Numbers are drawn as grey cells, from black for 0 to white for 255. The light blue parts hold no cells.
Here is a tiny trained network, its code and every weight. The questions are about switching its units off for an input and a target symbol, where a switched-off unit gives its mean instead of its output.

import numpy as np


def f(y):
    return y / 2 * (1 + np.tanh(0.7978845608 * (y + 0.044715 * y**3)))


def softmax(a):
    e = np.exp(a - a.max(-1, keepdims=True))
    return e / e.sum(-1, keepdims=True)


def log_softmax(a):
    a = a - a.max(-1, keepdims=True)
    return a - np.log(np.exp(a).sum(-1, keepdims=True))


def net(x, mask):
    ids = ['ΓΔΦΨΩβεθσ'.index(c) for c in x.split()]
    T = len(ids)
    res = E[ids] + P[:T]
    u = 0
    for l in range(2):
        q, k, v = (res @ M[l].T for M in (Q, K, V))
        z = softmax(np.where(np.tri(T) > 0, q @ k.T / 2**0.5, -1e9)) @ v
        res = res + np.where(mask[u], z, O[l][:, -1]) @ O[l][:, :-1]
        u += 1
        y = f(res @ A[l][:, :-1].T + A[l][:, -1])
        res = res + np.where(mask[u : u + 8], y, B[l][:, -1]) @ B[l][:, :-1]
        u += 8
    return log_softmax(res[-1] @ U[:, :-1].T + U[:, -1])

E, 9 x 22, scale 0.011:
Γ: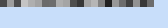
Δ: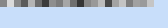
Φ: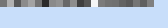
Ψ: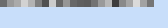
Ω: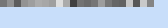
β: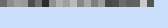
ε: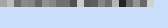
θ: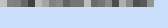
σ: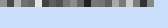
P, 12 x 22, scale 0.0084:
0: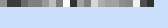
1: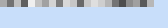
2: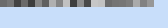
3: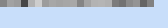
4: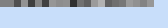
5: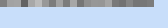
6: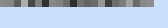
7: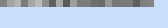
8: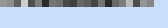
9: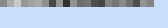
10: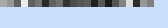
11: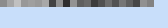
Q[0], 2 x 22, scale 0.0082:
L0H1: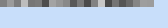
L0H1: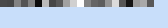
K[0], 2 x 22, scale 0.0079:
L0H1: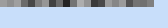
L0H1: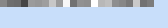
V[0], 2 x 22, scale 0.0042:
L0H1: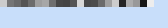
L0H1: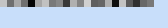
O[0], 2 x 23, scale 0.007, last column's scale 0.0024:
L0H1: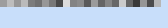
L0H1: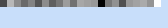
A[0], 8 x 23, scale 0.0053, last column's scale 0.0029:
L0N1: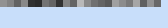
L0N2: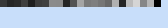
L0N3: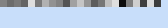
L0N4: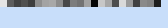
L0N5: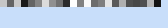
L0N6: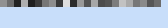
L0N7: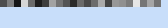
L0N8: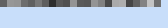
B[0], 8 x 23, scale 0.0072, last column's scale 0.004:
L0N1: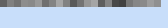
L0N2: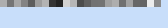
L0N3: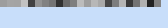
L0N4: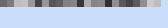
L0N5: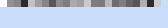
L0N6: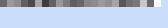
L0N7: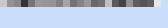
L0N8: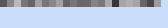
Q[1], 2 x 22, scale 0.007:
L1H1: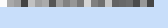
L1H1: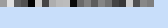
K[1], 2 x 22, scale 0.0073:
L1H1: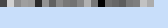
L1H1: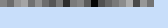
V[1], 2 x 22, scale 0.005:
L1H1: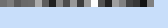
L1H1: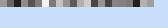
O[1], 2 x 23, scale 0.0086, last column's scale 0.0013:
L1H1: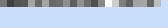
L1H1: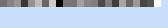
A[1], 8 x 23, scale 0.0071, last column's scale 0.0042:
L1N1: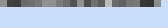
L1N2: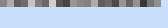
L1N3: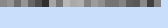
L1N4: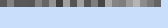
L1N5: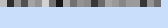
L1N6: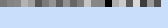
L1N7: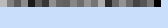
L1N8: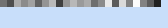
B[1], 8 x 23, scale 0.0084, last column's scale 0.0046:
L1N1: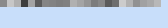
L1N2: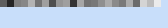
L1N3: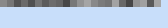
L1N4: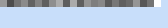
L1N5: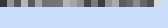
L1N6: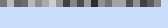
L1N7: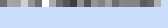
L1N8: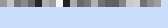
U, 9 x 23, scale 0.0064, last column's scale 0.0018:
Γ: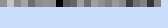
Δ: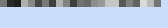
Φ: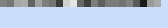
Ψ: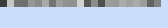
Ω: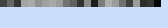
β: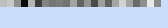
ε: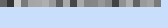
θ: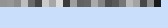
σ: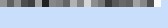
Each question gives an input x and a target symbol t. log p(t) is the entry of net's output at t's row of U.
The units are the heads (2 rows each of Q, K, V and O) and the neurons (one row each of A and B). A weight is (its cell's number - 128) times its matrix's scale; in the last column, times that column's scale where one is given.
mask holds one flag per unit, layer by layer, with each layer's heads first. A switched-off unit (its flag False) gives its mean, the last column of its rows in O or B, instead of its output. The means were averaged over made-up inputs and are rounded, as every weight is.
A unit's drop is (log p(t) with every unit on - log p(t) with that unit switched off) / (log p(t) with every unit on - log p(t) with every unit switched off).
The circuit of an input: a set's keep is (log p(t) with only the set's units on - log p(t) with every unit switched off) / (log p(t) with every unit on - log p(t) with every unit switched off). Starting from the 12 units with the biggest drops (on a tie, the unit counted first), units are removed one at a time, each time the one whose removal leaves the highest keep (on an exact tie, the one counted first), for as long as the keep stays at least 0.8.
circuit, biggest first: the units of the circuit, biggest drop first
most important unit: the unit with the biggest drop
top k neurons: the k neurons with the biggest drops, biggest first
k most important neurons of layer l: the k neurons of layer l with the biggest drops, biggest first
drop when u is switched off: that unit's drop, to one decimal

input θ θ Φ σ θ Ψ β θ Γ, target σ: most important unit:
L1N4
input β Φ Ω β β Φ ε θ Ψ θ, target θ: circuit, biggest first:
L0H1, L1H1
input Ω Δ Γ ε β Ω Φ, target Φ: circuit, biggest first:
L0N2, L0H1, L0N7
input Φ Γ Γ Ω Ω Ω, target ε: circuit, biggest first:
L1H1, L1N2, L0N6
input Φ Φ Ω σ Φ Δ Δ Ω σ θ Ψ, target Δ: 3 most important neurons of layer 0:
L0N5, L0N6, L0N8
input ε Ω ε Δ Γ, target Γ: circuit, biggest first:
L0H1, L1N7, L1N3
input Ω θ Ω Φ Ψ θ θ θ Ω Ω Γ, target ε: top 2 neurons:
L0N7, L1N2
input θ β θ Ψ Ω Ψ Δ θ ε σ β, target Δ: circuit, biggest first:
L1H1, L0N5
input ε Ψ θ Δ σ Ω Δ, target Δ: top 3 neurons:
L0N5, L0N6, L1N1
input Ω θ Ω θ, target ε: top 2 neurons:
L1N2, L0N4
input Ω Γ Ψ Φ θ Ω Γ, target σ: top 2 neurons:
L0N7, L0N6
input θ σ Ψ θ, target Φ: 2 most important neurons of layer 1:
L1N5, L1N3
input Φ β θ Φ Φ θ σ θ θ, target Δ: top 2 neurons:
L0N5, L0N7
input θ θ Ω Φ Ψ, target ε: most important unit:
L0N7
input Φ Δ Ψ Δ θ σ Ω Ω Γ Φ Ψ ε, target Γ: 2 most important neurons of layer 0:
L0N3, L0N5
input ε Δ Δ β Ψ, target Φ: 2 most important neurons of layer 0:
L0N2, L0N7
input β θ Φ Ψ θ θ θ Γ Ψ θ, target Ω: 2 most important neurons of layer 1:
L1N5, L1N2
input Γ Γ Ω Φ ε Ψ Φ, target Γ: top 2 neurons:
L1N7, L1N3
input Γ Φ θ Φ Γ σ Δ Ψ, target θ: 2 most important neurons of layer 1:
L1N8, L1N2
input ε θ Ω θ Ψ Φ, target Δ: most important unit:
L1N2
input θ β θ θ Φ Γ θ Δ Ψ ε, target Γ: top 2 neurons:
L0N3, L1N2
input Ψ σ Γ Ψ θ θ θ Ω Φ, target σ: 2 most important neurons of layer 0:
L0N6, L0N7
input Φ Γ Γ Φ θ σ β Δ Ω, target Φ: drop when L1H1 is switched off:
0.2
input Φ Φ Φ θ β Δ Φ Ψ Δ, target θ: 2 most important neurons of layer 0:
L0N7, L0N5
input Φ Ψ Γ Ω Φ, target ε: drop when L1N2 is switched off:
0.6
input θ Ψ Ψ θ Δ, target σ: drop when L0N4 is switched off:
0.0
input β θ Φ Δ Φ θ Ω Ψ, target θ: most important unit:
L1N8
